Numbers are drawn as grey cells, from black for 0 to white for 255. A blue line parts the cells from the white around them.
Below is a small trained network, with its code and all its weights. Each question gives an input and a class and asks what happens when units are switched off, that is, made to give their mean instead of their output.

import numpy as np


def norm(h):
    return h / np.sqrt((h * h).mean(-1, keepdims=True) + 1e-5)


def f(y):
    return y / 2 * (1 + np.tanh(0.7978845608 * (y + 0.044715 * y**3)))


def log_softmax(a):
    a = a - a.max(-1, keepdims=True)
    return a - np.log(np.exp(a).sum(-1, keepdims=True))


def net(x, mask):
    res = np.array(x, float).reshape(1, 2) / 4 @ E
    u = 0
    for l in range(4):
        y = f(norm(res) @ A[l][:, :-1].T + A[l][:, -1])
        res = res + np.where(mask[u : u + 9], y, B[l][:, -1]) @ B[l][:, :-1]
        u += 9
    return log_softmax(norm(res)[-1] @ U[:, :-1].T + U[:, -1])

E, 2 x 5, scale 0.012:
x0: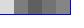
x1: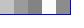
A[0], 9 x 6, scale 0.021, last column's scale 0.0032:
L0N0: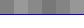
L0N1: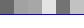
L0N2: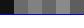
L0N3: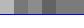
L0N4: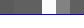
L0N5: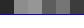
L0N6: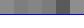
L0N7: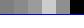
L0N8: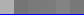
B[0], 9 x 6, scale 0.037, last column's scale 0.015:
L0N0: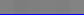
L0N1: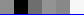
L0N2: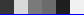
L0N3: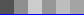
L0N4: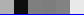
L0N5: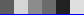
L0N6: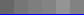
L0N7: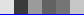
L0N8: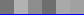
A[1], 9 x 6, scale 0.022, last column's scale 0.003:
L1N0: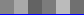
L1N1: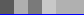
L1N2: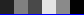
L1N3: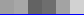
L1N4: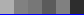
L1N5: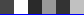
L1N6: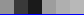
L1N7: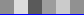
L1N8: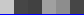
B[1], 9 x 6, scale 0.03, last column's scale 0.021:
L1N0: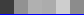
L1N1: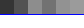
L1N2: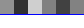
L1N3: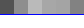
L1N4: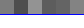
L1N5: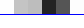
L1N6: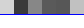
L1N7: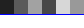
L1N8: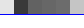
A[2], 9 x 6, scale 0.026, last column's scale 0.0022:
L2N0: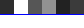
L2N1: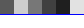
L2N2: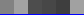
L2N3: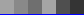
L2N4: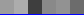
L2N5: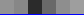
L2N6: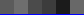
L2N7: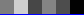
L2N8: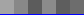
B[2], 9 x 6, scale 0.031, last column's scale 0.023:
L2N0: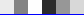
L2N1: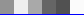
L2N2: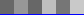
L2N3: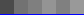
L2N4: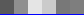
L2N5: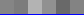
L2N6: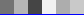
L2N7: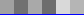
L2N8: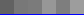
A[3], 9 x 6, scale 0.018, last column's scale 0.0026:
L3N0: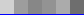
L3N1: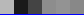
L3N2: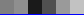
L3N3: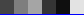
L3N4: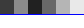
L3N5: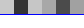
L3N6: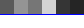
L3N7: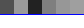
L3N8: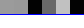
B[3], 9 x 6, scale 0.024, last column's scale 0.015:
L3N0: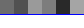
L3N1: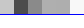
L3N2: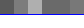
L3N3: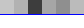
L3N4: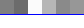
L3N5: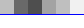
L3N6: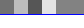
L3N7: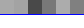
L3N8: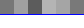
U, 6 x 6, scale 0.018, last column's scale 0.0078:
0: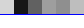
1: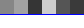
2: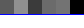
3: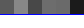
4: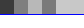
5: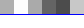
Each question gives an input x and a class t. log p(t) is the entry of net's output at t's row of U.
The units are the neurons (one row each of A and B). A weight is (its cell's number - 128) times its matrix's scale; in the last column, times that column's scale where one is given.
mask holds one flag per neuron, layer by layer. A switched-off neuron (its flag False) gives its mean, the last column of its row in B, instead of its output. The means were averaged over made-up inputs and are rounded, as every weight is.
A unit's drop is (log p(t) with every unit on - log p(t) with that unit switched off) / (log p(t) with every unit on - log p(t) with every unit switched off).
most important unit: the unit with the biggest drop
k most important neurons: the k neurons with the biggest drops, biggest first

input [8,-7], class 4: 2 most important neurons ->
L0N2; L0N1
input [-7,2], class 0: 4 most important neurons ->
L0N1; L0N4; L0N7; L2N1
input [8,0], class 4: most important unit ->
L0N2
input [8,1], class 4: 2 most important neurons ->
L0N2; L0N5
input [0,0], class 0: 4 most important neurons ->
L0N2; L0N5; L0N8; L0N3
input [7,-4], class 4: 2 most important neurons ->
L0N2; L0N1
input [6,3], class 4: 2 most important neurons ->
L0N1; L0N4
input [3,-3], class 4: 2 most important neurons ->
L0N2; L0N5
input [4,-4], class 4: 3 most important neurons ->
L0N2; L0N5; L0N1
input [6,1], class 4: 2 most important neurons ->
L0N2; L0N5
